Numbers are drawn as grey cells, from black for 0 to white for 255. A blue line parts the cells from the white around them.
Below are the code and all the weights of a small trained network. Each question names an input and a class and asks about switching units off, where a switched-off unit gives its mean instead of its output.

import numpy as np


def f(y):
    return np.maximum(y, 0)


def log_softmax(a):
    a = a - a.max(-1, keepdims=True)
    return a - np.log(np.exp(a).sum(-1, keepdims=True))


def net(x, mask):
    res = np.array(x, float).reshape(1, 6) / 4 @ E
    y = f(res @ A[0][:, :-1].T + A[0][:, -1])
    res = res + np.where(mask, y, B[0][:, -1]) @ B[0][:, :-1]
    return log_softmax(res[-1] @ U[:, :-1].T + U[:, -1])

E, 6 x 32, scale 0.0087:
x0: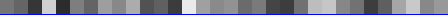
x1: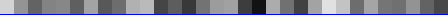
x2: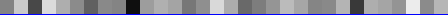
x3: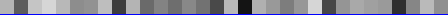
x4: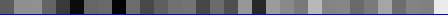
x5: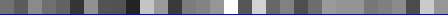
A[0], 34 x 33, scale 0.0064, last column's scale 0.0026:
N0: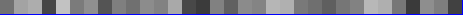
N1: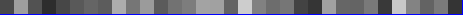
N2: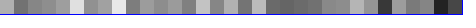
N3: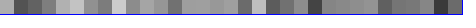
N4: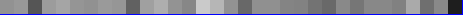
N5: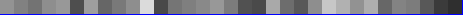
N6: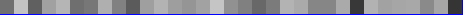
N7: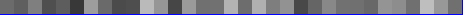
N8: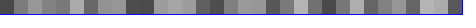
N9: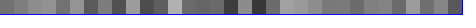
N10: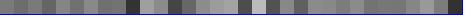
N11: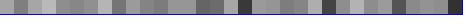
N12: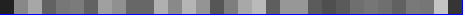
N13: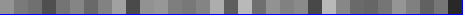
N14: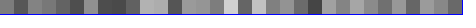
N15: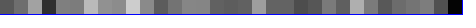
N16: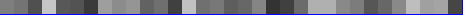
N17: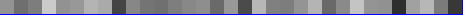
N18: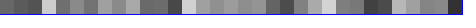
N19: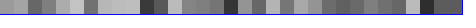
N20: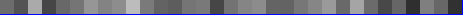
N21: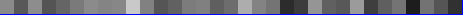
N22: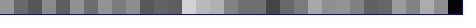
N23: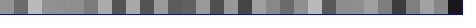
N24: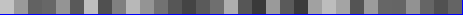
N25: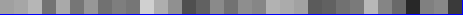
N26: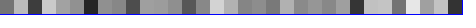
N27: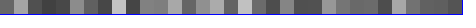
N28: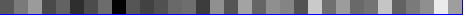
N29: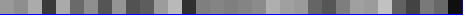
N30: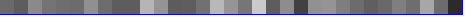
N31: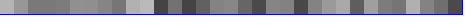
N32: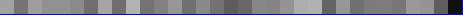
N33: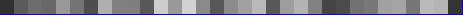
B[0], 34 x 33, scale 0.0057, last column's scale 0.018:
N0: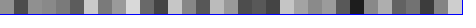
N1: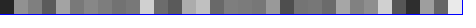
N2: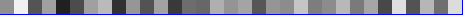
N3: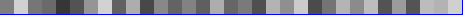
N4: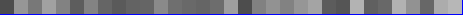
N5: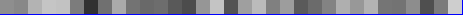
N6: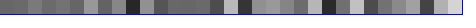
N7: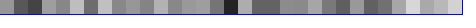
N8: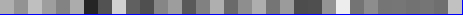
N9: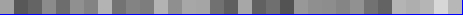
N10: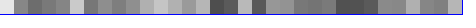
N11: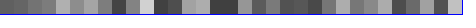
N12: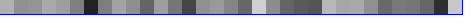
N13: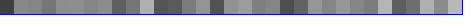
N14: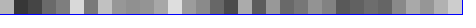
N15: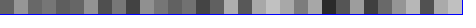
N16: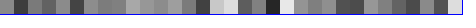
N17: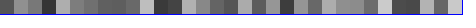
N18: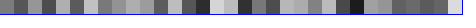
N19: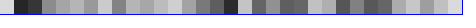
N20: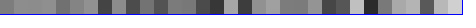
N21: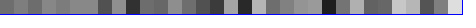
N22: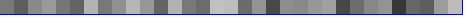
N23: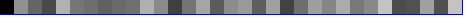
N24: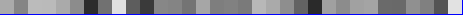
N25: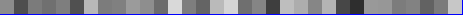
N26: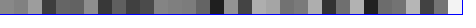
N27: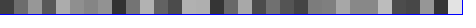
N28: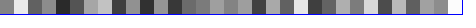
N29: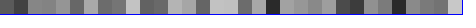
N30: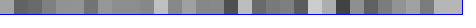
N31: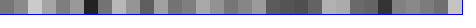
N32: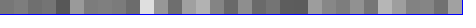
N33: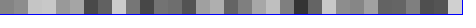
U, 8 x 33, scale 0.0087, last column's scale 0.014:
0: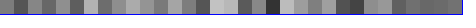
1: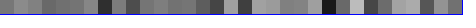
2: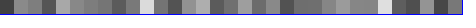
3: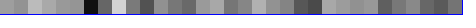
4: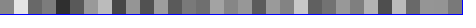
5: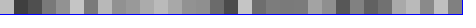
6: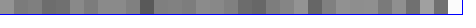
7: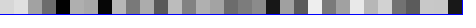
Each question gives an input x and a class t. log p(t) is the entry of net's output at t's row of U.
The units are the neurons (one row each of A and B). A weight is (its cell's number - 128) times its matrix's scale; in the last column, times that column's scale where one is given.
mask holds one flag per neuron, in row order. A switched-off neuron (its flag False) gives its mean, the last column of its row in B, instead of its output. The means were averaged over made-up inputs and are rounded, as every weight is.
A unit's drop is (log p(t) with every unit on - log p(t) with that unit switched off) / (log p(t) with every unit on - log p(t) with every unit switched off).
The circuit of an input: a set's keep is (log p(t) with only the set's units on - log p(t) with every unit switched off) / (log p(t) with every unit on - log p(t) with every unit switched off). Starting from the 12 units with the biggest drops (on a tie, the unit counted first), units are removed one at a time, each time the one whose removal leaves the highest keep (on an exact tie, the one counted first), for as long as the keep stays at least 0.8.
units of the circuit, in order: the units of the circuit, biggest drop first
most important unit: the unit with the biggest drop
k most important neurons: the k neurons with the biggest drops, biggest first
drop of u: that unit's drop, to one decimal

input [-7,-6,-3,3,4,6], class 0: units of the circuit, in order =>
N0
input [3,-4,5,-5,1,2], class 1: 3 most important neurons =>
N26; N6; N17
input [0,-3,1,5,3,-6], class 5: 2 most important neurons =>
N19; N1
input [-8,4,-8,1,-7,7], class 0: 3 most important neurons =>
N25; N29; N0
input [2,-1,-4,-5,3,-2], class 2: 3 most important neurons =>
N1; N26; N27
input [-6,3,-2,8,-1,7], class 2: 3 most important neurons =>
N23; N17; N11
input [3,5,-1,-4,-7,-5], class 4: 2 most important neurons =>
N2; N3
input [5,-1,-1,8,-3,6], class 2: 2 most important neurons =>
N17; N23
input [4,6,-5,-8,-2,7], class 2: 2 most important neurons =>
N1; N27
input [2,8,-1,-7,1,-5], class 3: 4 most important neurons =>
N24; N5; N31; N17
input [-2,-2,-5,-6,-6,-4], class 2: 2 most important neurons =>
N27; N28
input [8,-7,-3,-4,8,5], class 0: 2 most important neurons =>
N16; N18
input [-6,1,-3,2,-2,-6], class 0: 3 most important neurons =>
N0; N29; N25
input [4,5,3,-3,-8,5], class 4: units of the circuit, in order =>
N2
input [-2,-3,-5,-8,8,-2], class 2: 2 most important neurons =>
N1; N27
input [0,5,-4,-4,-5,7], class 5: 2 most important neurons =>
N14; N28
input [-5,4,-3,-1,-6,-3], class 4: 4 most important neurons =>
N2; N3; N18; N16
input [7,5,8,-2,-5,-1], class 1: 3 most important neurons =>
N26; N6; N4
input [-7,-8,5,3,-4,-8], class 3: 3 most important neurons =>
N33; N8; N12
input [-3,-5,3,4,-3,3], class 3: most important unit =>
N33
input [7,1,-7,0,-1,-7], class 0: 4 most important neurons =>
N18; N16; N26; N22
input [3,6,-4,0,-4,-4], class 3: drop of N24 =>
0.1
